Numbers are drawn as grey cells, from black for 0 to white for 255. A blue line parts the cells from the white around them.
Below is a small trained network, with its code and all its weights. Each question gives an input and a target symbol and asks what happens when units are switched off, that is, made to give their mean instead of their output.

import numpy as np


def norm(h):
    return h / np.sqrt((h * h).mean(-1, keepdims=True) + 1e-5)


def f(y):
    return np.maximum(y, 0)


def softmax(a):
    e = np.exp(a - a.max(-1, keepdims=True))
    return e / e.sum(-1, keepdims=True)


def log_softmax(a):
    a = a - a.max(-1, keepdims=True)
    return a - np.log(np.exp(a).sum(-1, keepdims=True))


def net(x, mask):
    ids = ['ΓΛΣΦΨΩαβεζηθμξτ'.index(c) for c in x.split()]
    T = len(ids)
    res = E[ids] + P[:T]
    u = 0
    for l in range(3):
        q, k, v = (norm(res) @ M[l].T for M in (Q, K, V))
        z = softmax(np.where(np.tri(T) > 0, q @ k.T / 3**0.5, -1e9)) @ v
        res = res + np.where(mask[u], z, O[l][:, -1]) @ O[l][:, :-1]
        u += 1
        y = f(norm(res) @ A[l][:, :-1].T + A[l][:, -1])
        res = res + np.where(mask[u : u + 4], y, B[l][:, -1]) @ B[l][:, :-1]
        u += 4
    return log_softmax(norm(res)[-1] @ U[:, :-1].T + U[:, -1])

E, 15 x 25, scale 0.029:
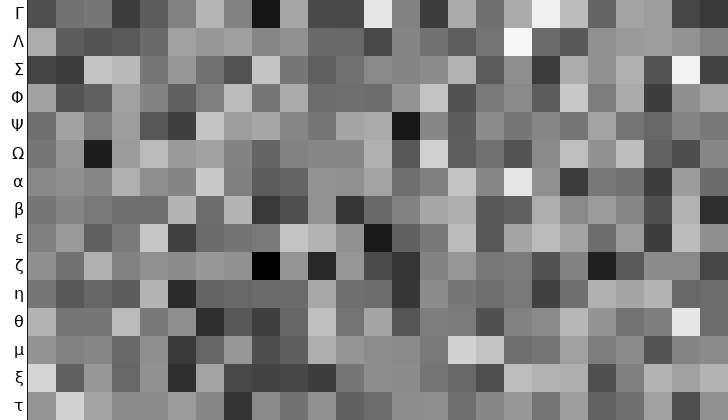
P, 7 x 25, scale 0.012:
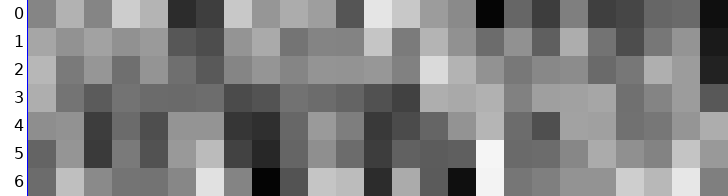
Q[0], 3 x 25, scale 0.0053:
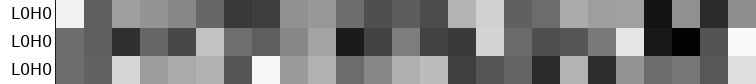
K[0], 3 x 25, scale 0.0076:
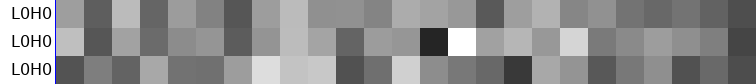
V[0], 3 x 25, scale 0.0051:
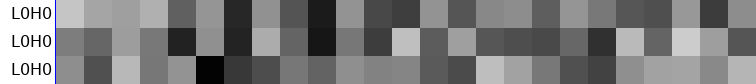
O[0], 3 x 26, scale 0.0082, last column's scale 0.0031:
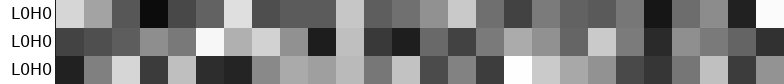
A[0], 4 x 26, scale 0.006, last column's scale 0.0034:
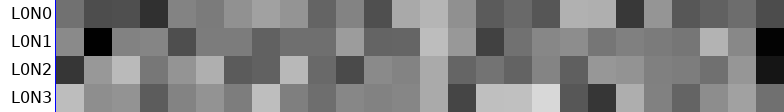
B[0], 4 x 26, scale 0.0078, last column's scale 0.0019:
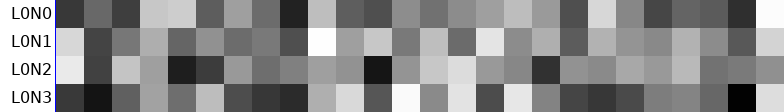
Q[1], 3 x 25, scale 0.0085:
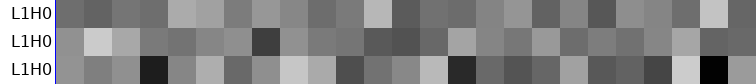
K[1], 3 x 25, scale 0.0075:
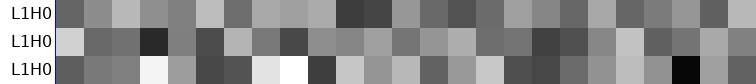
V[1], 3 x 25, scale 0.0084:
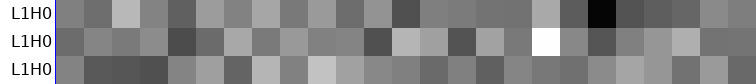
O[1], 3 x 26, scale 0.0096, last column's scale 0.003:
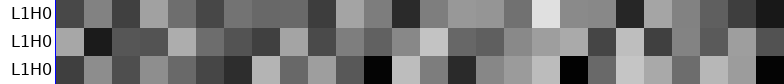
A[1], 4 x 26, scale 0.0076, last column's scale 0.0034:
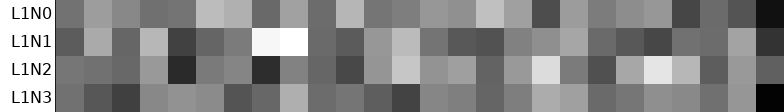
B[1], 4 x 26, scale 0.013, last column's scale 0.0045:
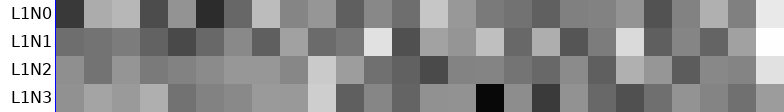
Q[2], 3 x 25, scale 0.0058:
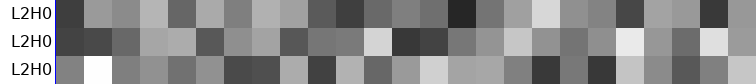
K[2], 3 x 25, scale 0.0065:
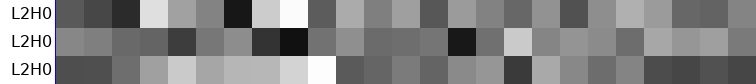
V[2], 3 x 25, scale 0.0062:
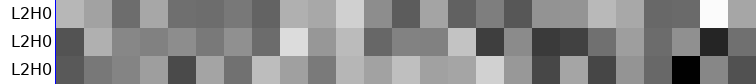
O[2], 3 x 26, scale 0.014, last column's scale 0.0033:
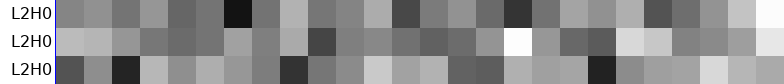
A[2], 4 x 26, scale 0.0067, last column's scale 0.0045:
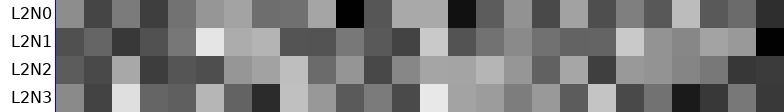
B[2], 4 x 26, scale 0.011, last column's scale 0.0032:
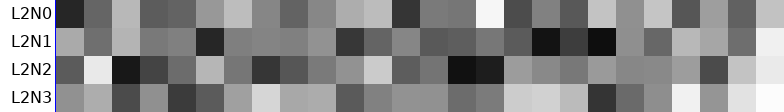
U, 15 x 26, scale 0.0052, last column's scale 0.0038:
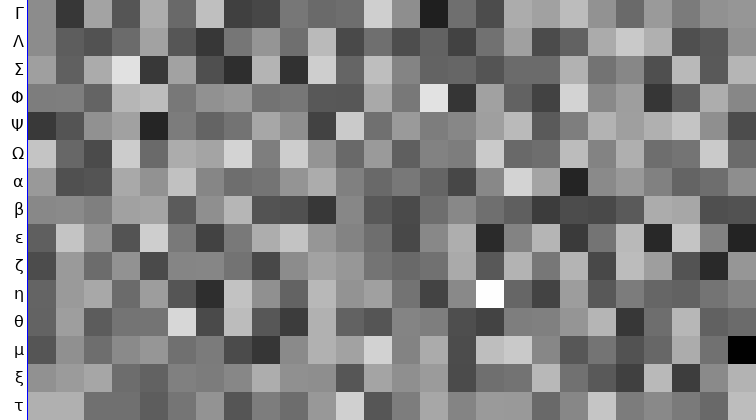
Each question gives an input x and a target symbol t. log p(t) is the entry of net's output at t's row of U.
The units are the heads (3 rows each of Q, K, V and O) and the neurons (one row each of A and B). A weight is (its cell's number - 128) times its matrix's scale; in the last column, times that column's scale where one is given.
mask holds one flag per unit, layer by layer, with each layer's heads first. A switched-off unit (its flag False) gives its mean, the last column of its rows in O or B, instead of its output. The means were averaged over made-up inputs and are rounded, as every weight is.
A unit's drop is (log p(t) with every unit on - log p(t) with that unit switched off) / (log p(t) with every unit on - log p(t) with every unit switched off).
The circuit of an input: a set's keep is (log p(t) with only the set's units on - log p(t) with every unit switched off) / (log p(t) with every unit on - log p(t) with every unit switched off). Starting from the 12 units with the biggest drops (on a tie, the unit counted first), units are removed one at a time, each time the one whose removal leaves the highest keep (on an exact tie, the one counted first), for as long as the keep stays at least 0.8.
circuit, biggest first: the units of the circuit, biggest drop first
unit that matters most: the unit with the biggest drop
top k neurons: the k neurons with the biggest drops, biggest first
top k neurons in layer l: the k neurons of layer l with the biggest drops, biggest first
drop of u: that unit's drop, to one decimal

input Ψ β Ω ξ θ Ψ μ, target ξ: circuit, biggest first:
(L2H0; L2N3)
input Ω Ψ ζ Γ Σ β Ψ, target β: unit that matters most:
L0H0
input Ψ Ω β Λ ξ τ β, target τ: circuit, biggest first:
(L0H0; L1H0)
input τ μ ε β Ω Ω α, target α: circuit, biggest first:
(L0N3; L1N2; L1H0)
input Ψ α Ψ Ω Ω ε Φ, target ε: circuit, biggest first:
(L0H0; L2H0)
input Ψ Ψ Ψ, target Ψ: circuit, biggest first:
(L0H0; L1N1)
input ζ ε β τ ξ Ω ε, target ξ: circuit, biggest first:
(L2H0; L2N3)
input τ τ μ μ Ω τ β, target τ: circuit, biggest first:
(L0H0; L2H0)
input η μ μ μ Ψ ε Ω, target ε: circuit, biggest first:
(L0H0; L1N2)
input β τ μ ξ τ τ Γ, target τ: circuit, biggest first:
(L2H0; L0H0; L1N0)
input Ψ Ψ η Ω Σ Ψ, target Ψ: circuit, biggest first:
(L1N1; L0H0)
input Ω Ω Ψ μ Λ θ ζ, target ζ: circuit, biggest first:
(L1H0; L0N3)
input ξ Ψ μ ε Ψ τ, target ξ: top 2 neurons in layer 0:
(L0N3; L0N0)
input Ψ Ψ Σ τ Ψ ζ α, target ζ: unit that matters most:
L1H0
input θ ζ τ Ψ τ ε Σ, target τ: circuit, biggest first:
(L0H0; L2H0)
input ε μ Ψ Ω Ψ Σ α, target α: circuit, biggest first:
(L1H0; L1N2; L0H0)
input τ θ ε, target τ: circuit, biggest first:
(L2H0; L0H0)
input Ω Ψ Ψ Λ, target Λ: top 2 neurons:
(L0N3; L2N1)
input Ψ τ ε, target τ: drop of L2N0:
0.0
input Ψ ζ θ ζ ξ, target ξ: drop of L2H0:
1.1
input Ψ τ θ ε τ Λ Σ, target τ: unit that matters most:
L2H0
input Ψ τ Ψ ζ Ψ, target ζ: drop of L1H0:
0.3
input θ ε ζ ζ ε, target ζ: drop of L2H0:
0.2
